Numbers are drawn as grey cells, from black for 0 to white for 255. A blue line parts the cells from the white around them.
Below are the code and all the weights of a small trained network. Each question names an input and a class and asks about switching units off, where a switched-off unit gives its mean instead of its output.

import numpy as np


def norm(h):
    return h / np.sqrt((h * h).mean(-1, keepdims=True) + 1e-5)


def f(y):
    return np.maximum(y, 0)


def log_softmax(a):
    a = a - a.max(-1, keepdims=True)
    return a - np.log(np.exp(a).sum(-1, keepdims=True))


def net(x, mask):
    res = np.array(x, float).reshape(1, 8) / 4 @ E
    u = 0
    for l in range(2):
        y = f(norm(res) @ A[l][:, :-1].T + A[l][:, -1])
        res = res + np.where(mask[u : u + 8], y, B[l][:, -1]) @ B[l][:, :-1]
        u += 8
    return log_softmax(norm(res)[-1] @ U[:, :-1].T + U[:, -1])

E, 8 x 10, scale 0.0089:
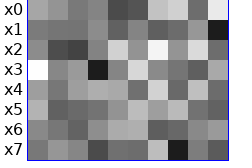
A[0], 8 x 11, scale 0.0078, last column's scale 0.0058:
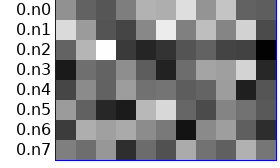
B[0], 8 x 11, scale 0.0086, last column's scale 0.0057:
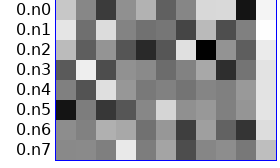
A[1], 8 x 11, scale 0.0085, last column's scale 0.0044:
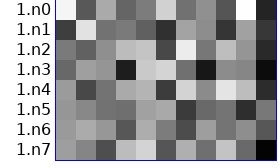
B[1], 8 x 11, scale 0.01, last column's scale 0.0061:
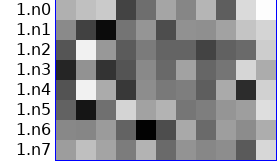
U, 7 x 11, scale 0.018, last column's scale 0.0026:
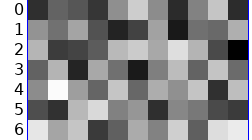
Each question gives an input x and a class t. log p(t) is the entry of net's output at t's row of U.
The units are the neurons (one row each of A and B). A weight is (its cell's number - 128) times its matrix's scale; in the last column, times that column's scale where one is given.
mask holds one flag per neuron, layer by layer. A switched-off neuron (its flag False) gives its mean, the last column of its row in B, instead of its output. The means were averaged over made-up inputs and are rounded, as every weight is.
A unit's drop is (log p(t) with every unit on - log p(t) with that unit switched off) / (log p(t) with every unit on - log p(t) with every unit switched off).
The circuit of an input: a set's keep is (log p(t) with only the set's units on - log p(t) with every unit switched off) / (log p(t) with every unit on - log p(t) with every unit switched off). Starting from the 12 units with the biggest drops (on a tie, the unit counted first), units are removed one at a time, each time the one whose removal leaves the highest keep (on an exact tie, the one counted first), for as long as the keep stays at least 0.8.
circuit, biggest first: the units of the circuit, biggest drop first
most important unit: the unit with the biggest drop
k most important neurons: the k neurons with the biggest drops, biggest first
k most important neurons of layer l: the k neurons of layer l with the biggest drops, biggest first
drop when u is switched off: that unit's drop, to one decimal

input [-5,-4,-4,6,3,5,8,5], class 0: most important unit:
0.n5
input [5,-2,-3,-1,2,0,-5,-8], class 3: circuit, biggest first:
(0.n3 1.n1)
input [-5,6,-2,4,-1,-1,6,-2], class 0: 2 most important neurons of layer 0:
(0.n5 0.n0)
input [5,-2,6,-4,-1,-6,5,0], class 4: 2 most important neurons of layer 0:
(0.n0 0.n5)
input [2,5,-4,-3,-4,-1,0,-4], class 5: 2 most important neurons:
(0.n6 1.n0)
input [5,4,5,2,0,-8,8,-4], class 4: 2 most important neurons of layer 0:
(0.n0 0.n6)
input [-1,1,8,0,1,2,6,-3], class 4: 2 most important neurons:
(1.n4 1.n7)
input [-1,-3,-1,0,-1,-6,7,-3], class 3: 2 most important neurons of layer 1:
(1.n1 1.n6)
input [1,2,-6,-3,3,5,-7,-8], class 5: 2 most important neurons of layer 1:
(1.n0 1.n3)
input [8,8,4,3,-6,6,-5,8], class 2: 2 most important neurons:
(0.n0 0.n4)
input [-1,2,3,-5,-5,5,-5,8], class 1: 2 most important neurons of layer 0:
(0.n4 0.n7)
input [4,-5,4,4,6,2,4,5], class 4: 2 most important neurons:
(0.n0 1.n4)
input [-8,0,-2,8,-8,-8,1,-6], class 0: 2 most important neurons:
(0.n5 1.n3)
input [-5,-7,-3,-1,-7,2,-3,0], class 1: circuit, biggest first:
(0.n2)
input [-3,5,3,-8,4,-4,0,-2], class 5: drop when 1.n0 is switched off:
0.2
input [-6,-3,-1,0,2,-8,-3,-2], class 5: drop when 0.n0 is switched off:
-0.1
